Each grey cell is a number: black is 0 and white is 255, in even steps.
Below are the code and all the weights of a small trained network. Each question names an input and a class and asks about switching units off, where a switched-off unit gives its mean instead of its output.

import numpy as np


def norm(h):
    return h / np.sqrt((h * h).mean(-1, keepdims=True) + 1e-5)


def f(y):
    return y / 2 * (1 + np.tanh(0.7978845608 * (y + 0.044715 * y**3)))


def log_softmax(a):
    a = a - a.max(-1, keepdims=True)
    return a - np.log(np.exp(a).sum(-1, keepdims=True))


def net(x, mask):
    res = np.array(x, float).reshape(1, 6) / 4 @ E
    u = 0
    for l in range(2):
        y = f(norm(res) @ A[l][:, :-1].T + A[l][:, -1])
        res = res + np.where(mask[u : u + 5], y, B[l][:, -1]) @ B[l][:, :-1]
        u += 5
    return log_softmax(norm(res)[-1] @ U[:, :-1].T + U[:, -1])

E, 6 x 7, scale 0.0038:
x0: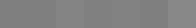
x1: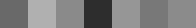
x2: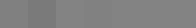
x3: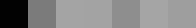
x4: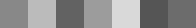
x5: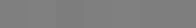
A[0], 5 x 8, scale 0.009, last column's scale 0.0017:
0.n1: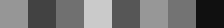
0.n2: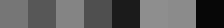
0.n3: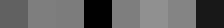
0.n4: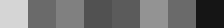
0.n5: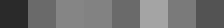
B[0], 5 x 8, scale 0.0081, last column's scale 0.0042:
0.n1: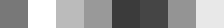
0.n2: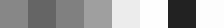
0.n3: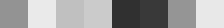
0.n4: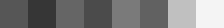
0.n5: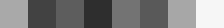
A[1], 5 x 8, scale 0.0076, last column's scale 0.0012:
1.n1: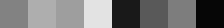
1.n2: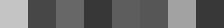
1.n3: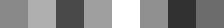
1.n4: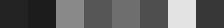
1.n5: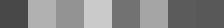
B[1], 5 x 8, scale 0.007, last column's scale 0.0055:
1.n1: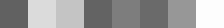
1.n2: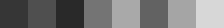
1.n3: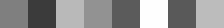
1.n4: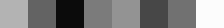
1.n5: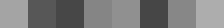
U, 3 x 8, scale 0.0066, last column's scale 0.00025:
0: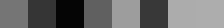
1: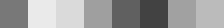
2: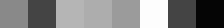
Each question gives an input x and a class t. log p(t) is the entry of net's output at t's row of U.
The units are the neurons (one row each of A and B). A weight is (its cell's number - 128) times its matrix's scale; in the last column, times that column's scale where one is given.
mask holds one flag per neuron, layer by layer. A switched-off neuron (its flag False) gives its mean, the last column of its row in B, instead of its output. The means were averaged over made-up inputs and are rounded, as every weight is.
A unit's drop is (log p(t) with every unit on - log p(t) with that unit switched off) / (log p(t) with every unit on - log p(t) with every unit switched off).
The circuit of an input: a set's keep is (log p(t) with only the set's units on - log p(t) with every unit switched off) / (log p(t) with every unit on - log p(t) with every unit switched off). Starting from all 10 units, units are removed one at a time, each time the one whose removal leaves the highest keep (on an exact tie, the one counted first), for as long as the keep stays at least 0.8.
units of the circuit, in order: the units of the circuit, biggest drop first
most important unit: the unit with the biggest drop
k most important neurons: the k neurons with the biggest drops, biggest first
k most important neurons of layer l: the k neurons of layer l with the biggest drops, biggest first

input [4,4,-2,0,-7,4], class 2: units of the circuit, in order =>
(0.n2)
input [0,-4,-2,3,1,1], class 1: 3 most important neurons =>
(0.n1 0.n4 1.n1)
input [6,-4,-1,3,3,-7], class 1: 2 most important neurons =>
(0.n2 0.n4)
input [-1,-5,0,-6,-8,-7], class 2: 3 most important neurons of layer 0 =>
(0.n2 0.n5 0.n3)
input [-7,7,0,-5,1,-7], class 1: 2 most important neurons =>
(0.n3 0.n5)
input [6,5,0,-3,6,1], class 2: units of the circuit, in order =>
(0.n5 1.n3)
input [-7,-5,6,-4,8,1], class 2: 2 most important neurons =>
(0.n3 1.n3)
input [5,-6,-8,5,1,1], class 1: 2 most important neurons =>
(0.n1 0.n4)
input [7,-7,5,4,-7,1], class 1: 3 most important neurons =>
(0.n1 0.n4 1.n3)
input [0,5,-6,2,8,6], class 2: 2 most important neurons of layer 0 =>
(0.n1 0.n3)
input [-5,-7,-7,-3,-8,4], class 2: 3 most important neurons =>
(0.n2 0.n3 1.n4)
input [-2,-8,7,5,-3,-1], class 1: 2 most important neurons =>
(0.n1 0.n4)
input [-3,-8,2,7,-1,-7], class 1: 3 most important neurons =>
(0.n1 0.n4 1.n1)
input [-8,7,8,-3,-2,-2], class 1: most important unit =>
0.n3
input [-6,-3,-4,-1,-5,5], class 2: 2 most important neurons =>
(0.n2 0.n3)
